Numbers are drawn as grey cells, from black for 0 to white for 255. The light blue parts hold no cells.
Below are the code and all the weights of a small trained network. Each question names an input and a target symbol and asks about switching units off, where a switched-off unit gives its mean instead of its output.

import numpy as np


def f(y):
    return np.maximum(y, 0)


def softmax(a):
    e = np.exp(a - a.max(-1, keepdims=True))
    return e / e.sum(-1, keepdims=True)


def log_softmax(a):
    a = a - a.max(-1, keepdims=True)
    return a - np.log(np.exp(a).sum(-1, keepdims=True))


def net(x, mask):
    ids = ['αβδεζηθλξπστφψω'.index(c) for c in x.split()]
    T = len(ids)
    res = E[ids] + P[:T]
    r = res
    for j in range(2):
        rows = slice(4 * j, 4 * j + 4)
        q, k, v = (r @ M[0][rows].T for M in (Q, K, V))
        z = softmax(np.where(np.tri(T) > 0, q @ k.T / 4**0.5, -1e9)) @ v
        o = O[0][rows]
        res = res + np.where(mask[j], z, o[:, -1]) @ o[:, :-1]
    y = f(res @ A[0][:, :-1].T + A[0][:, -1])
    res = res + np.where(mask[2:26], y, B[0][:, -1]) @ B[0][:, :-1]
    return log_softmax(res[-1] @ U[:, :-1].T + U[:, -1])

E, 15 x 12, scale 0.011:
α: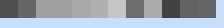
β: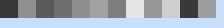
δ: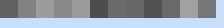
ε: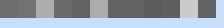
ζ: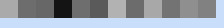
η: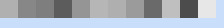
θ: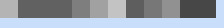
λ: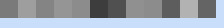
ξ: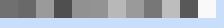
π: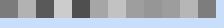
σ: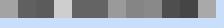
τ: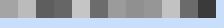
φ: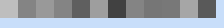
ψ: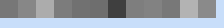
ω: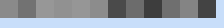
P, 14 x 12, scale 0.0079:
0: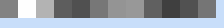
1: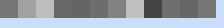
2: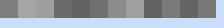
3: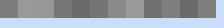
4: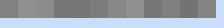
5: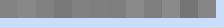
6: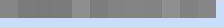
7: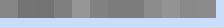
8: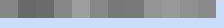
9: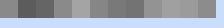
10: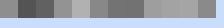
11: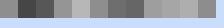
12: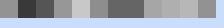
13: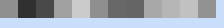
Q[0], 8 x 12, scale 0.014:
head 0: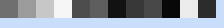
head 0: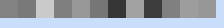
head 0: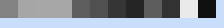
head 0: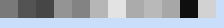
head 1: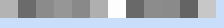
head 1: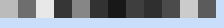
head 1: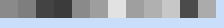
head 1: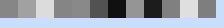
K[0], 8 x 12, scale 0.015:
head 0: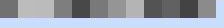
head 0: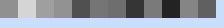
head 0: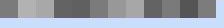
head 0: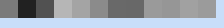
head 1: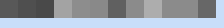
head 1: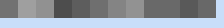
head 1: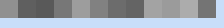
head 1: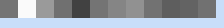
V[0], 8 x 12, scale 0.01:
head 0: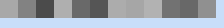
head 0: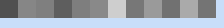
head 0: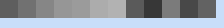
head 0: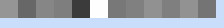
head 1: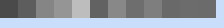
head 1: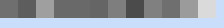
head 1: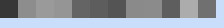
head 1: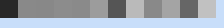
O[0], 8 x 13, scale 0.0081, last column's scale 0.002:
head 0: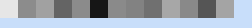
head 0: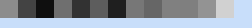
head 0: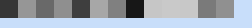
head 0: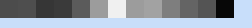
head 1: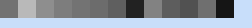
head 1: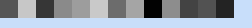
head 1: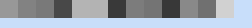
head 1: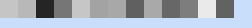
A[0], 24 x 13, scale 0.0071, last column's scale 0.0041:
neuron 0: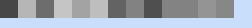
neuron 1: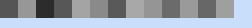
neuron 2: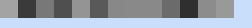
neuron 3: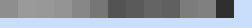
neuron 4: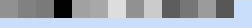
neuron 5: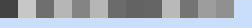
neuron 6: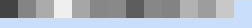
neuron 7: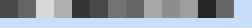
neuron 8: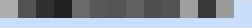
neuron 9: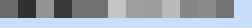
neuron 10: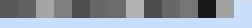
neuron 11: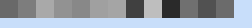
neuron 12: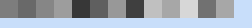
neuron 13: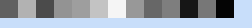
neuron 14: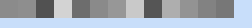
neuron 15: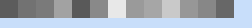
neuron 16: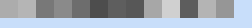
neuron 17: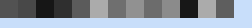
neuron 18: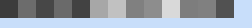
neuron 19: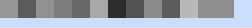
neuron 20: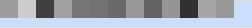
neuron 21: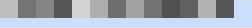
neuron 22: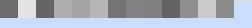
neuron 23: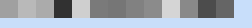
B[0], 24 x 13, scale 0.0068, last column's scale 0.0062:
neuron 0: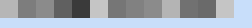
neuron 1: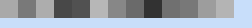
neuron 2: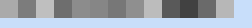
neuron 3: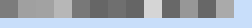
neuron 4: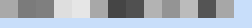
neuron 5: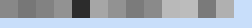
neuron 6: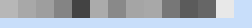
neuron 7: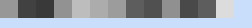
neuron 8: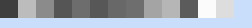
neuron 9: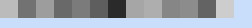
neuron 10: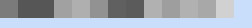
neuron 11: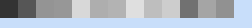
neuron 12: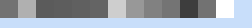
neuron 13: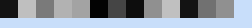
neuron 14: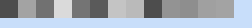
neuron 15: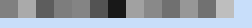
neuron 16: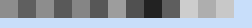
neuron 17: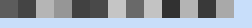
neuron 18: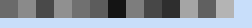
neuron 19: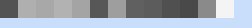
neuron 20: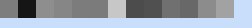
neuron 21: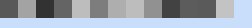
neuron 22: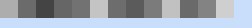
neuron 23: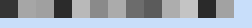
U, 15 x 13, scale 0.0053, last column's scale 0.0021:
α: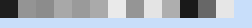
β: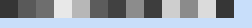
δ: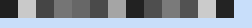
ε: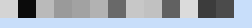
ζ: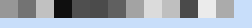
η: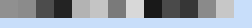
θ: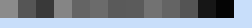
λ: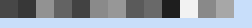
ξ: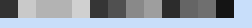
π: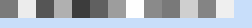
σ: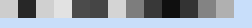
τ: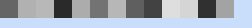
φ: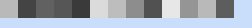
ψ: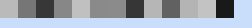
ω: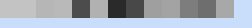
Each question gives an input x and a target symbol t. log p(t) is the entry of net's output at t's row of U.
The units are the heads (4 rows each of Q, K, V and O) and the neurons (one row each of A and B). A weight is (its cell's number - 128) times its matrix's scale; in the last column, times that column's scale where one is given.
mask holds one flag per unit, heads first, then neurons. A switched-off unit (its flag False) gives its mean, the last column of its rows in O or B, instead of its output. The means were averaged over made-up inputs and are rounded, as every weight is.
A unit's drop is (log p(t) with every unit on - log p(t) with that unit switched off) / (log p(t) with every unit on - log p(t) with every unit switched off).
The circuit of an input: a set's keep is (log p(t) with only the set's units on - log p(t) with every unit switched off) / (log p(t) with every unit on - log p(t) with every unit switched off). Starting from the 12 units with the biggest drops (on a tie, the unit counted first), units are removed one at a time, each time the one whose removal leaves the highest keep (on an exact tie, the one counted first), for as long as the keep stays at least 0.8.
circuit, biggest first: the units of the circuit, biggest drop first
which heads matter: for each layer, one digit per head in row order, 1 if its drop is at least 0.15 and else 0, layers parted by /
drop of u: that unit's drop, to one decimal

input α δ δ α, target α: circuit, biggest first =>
neuron 11; head 1; neuron 16
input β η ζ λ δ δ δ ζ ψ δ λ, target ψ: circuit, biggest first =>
head 1
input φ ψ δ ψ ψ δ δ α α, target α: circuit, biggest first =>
neuron 11; head 1
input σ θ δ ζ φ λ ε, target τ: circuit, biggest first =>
head 0; neuron 23
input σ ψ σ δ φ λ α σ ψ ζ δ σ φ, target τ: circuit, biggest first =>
head 0; neuron 23
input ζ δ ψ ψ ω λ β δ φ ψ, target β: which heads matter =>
11
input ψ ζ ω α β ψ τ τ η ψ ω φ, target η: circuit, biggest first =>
head 1; head 0; neuron 21
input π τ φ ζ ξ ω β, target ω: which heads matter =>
10
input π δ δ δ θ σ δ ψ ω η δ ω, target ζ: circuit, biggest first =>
head 0; neuron 8; head 1
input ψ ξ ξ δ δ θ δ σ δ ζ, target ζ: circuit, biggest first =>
head 0; neuron 8
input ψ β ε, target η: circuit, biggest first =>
head 1; head 0
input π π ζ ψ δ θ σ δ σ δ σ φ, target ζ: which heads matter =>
10
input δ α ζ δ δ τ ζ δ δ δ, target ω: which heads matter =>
11
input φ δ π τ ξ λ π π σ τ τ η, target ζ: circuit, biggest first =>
head 1; neuron 9
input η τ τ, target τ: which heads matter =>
10
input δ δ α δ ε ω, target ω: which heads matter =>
10
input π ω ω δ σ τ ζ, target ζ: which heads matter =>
10
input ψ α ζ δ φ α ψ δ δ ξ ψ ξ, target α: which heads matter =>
11
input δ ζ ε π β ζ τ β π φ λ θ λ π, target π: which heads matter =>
00
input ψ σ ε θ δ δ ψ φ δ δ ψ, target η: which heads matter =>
11
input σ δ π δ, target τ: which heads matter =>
10
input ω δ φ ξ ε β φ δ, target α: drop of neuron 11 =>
0.2
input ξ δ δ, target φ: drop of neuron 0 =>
0.1
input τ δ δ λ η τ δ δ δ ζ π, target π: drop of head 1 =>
0.2
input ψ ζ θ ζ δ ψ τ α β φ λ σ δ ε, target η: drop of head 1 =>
0.5
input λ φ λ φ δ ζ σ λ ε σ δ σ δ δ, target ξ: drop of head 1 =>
0.4
